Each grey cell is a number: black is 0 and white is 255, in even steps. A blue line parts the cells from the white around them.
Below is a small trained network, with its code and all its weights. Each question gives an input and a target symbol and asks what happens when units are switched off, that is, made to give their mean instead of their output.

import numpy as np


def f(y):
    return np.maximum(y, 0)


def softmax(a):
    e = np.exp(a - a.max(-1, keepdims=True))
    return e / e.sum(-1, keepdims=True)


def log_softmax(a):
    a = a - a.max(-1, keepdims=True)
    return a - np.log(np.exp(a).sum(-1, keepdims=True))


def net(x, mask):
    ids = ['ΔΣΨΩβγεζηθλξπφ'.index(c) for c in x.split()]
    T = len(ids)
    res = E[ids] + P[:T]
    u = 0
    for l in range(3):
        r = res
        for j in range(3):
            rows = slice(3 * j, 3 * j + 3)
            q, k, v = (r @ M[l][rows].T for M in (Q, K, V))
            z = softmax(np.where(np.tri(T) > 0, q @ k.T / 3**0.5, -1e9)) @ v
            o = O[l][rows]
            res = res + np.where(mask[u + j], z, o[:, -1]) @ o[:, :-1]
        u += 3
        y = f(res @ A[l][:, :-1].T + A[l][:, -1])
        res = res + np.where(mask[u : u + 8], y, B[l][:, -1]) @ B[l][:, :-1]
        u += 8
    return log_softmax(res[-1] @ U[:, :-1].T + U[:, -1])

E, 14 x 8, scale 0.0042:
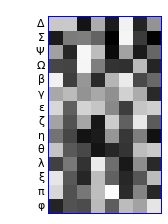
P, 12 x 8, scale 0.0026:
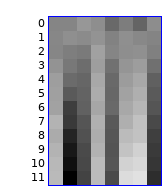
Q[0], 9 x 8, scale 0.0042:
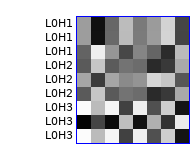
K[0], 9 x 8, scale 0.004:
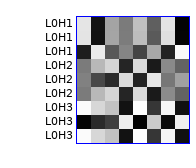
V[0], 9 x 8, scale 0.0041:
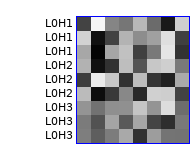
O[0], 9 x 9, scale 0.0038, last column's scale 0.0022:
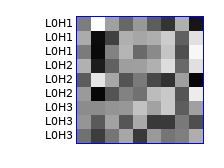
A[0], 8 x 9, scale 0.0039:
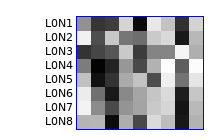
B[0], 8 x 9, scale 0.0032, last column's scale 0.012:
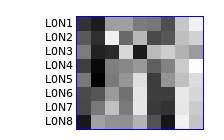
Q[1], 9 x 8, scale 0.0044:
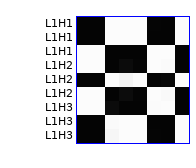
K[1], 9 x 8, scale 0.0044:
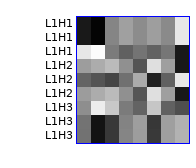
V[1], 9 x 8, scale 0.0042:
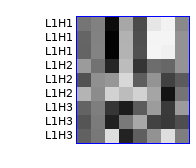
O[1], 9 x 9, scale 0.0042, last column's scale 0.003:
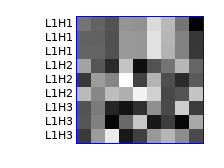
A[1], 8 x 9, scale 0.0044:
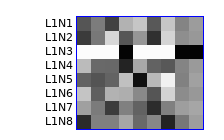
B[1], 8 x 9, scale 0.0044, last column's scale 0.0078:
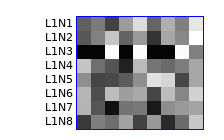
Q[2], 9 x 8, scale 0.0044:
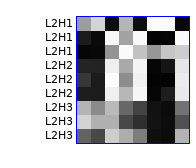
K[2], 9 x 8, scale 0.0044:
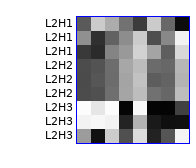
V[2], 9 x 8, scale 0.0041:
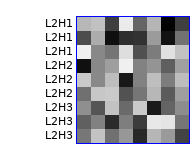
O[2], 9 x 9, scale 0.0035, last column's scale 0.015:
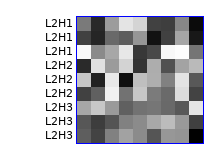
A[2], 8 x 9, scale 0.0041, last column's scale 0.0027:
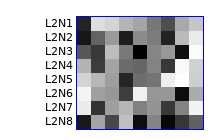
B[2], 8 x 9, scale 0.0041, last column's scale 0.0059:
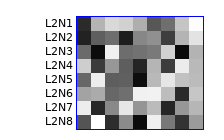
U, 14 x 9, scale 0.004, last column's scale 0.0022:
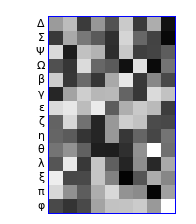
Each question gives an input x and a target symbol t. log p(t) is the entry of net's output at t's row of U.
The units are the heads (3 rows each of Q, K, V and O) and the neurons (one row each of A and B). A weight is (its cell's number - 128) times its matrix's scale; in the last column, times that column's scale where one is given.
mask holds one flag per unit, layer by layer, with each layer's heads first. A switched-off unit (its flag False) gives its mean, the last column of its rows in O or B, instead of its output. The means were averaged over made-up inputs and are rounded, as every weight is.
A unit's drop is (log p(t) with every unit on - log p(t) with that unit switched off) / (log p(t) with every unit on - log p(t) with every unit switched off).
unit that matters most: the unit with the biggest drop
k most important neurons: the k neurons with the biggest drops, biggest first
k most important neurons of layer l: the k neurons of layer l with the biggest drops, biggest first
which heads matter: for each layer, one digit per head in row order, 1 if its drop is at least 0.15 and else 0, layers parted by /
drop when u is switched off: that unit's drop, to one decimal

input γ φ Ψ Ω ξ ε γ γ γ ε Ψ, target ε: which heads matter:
000 / 001 / 101
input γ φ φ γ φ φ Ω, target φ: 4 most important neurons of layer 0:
(L0N3 L0N2 L0N7 L0N6)
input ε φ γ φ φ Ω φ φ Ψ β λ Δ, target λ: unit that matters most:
L2H2
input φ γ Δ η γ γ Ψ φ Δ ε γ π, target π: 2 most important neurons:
(L2N6 L0N5)
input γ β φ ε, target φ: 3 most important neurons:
(L0N3 L0N2 L0N7)
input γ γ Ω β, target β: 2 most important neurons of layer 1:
(L1N4 L1N1)
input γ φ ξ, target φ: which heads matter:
000 / 100 / 001
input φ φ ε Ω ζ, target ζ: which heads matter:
100 / 010 / 100
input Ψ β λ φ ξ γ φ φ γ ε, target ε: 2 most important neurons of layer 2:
(L2N5 L2N2)
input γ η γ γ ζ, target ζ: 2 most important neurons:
(L2N6 L2N5)
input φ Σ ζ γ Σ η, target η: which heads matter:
100 / 001 / 100
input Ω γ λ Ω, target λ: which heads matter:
000 / 011 / 010
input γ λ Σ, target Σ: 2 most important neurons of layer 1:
(L1N6 L1N8)
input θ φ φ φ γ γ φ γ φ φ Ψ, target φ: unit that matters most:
L1H1
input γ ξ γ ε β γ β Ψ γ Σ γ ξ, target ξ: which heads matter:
000 / 001 / 000
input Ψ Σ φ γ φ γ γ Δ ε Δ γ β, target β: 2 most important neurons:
(L1N4 L0N6)
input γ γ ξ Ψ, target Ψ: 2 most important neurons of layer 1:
(L1N1 L1N2)
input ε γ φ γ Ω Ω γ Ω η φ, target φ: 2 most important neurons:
(L0N3 L1N5)
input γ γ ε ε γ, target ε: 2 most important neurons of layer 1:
(L1N6 L1N8)
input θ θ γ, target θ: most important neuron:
(L2N5)
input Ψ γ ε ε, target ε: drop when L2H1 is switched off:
0.3
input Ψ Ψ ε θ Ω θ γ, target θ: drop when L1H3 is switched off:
0.2
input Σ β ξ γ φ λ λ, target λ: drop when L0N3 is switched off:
-0.2
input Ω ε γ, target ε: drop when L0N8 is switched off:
0.2
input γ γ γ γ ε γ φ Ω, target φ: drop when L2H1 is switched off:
0.0
